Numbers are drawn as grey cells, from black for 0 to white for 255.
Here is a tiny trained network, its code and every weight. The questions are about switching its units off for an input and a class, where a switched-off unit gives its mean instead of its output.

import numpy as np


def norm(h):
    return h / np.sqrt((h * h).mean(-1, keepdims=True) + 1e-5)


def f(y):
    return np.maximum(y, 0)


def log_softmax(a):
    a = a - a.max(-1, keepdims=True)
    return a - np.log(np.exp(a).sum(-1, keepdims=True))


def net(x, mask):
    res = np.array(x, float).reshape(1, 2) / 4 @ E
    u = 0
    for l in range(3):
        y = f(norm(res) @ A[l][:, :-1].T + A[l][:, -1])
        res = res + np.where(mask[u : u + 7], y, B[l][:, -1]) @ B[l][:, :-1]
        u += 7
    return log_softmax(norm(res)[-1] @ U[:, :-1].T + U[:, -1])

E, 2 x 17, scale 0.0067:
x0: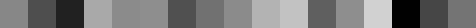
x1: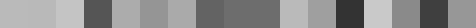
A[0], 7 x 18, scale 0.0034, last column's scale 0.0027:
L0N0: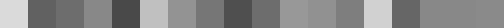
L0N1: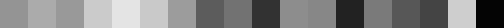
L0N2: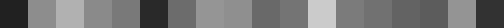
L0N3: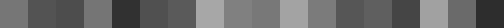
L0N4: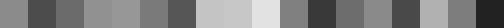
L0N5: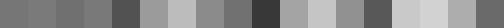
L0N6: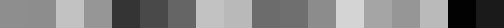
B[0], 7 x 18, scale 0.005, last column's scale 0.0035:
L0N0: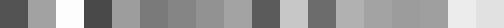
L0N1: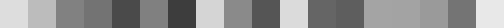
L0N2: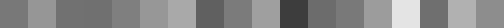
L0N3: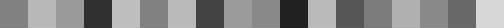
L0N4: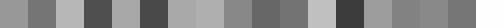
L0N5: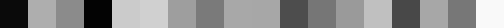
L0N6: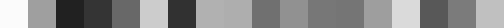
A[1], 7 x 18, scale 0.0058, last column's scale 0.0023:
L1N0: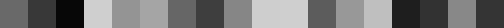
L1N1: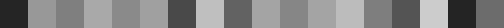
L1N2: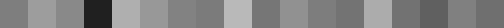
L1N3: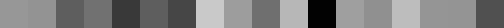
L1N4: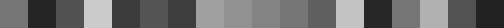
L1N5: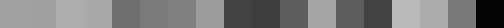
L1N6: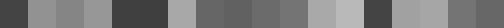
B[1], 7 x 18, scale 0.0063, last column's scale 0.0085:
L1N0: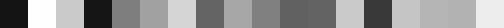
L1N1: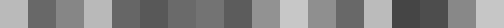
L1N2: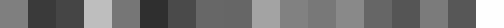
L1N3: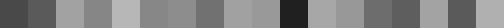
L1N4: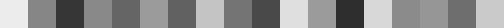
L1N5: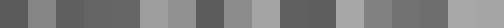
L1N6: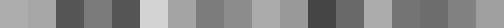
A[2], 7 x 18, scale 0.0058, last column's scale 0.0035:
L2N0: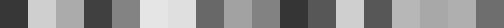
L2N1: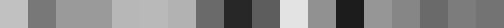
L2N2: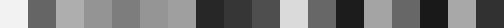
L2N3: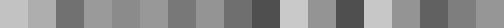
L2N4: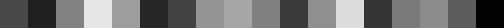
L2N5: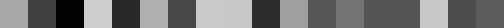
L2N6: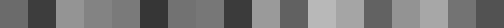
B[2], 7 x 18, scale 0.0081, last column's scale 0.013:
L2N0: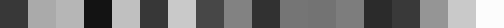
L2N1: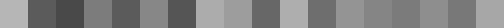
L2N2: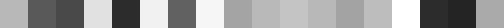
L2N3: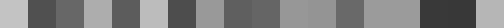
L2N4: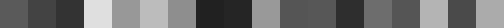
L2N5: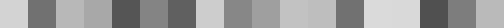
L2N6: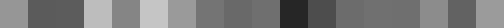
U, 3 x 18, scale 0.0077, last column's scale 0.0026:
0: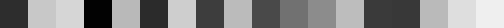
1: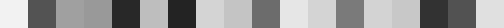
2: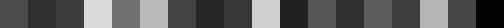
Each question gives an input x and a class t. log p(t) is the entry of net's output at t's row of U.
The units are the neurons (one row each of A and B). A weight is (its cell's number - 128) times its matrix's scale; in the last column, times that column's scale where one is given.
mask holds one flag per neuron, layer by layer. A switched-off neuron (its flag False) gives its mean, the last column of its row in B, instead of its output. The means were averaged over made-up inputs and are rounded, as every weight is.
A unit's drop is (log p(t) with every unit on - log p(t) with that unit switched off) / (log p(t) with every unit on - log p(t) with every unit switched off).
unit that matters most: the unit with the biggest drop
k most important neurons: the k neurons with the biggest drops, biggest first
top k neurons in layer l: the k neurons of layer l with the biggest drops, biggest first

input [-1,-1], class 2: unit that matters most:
L1N4
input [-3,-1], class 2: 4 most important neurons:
[L0N5 L1N0 L1N4 L1N2]
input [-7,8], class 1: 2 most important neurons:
[L1N0 L1N3]
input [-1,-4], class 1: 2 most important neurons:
[L1N0 L0N0]
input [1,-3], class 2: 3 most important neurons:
[L0N4 L0N3 L1N4]
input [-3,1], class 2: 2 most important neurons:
[L0N5 L1N0]
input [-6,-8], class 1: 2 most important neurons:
[L1N0 L1N4]
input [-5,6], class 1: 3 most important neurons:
[L1N0 L1N3 L0N1]
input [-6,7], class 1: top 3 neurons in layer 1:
[L1N0 L1N3 L1N2]
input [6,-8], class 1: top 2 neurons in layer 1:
[L1N4 L1N1]
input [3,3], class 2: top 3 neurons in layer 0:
[L0N0 L0N1 L0N4]
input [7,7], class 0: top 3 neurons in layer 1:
[L1N0 L1N4 L1N1]
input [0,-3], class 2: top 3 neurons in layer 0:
[L0N6 L0N3 L0N4]
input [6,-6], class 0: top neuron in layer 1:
[L1N0]
